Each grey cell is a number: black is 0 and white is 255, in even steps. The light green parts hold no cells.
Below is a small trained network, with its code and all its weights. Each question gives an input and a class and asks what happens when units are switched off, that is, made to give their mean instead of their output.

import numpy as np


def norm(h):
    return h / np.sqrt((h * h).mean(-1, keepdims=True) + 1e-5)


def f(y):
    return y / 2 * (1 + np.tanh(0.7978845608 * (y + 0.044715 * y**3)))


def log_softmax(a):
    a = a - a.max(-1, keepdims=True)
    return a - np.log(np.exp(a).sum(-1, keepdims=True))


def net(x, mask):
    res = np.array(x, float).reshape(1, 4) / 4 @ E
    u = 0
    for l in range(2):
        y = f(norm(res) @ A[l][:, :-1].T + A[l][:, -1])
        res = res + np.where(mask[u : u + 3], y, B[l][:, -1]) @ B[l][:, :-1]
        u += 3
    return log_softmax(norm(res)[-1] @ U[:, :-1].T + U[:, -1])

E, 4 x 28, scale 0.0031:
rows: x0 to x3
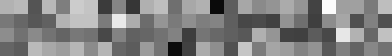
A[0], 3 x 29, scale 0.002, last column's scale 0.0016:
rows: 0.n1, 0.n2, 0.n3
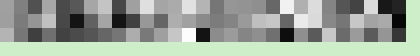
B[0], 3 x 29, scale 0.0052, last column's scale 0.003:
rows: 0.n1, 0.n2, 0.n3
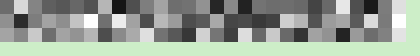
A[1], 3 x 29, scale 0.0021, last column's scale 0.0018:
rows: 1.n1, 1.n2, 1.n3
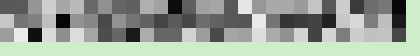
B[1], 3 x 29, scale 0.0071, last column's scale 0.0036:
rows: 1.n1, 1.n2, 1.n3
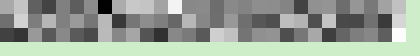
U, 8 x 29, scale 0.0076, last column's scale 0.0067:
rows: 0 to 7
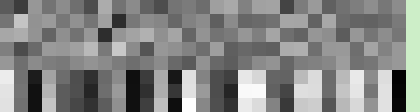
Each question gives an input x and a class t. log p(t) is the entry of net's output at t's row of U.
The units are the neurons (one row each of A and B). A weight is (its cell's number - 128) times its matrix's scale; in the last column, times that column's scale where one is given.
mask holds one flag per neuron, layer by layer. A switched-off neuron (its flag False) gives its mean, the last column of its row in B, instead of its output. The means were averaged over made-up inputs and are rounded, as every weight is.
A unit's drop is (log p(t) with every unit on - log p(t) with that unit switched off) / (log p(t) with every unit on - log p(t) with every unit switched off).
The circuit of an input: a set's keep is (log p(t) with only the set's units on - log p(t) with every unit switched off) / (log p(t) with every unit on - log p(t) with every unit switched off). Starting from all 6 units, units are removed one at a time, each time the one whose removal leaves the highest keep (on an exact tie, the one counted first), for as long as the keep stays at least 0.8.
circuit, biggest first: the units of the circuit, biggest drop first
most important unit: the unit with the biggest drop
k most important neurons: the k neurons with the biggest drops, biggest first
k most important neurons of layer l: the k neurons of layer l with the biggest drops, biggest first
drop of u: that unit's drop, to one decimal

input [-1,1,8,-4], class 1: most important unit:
1.n2
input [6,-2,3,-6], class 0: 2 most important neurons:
1.n3, 1.n1
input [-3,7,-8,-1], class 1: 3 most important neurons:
0.n1, 0.n2, 1.n3
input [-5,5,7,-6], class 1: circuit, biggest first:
1.n2, 0.n2
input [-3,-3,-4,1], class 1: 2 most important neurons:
0.n1, 1.n3
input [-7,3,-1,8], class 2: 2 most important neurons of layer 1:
1.n1, 1.n3
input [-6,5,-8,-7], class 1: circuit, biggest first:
1.n3, 0.n2
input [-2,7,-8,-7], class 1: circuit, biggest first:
0.n2, 0.n1
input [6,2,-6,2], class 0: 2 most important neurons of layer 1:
1.n3, 1.n2
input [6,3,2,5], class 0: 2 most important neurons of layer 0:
0.n2, 0.n3
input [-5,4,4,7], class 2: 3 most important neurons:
1.n1, 0.n2, 1.n3
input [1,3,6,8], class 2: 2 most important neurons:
1.n1, 0.n1
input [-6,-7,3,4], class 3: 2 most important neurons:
0.n2, 1.n3
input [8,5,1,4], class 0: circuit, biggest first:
1.n3, 0.n2
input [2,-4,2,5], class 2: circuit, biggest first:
1.n1
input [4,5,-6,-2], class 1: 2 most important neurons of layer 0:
0.n1, 0.n2
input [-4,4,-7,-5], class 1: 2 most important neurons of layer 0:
0.n1, 0.n2
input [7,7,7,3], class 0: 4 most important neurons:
1.n3, 0.n2, 0.n1, 0.n3
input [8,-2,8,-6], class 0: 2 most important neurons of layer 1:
1.n3, 1.n1
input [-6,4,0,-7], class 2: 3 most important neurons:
1.n3, 0.n3, 0.n2
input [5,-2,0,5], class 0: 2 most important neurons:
1.n3, 0.n3
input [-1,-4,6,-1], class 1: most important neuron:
1.n2
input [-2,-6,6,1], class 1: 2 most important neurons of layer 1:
1.n2, 1.n3
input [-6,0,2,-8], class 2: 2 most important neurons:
0.n3, 1.n3
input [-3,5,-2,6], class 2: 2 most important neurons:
1.n1, 0.n2
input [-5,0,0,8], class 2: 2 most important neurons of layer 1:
1.n1, 1.n3
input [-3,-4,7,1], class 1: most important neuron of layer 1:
1.n2
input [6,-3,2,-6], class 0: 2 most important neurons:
1.n3, 1.n1
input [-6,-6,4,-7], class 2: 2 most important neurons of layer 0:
0.n3, 0.n1
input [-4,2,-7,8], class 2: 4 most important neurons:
1.n1, 1.n2, 1.n3, 0.n2
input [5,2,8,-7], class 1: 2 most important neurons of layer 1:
1.n2, 1.n1
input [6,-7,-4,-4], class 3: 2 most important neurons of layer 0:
0.n2, 0.n3
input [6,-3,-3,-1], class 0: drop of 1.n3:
0.9
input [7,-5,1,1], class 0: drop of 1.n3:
1.0
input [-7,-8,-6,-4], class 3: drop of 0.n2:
1.3
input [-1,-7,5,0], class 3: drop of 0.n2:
0.9
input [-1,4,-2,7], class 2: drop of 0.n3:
0.0
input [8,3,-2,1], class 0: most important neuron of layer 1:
1.n3
